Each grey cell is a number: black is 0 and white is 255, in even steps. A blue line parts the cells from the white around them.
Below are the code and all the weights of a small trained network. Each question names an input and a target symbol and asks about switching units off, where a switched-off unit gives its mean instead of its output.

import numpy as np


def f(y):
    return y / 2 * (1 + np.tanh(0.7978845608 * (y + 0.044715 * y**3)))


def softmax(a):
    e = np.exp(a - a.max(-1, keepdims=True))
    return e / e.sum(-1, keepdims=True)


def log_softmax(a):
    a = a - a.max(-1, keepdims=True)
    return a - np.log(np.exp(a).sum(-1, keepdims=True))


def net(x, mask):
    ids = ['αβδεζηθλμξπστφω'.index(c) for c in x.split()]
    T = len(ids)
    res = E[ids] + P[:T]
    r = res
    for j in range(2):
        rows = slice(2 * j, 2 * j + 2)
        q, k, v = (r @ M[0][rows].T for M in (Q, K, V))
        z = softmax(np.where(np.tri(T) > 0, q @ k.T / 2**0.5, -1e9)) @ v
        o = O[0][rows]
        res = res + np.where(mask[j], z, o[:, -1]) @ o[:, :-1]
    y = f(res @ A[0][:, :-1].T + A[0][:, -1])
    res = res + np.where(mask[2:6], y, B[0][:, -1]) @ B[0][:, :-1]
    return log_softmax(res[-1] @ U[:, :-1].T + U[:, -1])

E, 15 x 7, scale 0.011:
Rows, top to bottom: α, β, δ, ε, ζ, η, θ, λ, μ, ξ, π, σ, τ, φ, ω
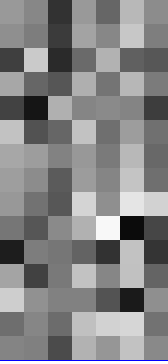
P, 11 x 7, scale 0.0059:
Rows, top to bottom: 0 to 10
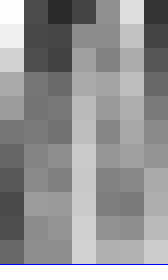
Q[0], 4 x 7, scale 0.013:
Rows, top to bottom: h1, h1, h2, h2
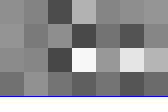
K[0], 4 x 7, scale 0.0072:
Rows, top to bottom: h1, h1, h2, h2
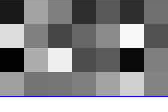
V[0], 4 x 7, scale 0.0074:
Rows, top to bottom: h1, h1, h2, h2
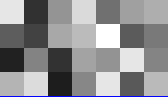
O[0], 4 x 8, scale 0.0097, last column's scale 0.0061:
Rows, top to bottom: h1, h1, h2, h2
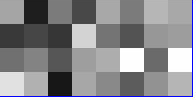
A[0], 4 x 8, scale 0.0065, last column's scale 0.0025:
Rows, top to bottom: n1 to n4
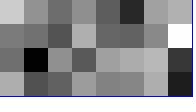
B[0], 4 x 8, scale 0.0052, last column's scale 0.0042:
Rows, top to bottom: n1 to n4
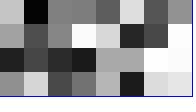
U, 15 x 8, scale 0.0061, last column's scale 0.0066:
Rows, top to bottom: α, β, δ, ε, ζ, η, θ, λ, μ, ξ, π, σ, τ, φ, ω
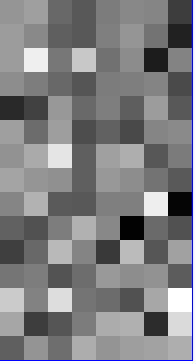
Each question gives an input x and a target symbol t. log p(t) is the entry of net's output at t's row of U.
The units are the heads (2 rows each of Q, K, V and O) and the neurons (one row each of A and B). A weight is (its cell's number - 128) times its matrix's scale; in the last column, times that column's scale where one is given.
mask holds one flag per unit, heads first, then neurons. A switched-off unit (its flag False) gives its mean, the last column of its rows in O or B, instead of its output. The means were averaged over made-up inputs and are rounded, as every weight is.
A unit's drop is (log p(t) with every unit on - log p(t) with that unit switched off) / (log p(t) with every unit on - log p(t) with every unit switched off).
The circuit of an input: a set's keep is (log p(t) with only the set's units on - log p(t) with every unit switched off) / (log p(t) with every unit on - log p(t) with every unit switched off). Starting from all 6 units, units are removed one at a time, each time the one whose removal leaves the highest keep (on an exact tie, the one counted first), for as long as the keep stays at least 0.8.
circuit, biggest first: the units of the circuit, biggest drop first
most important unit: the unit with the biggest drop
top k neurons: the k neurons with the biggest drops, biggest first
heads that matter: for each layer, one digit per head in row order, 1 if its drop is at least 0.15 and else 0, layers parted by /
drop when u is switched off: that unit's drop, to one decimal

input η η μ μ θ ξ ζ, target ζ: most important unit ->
h1
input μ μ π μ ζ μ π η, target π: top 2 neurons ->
n4, n2
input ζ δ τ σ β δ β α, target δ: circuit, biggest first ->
h1, n3
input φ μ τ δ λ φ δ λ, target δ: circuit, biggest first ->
h1, n3
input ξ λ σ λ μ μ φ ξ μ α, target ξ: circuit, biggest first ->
h1, h2, n2
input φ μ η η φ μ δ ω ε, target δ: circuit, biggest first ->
h1, n3, h2
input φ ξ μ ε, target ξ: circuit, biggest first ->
h1, h2
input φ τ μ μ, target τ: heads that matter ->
01
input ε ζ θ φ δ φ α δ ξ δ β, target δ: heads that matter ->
10
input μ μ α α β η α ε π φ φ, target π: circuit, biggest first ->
h2, n4
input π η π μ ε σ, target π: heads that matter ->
01
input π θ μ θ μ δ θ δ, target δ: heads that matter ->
10
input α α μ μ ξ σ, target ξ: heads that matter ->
11
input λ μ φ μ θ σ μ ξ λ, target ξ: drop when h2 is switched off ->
0.3
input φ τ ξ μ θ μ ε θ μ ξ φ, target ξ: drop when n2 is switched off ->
0.2
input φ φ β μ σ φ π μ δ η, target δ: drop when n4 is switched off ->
0.0
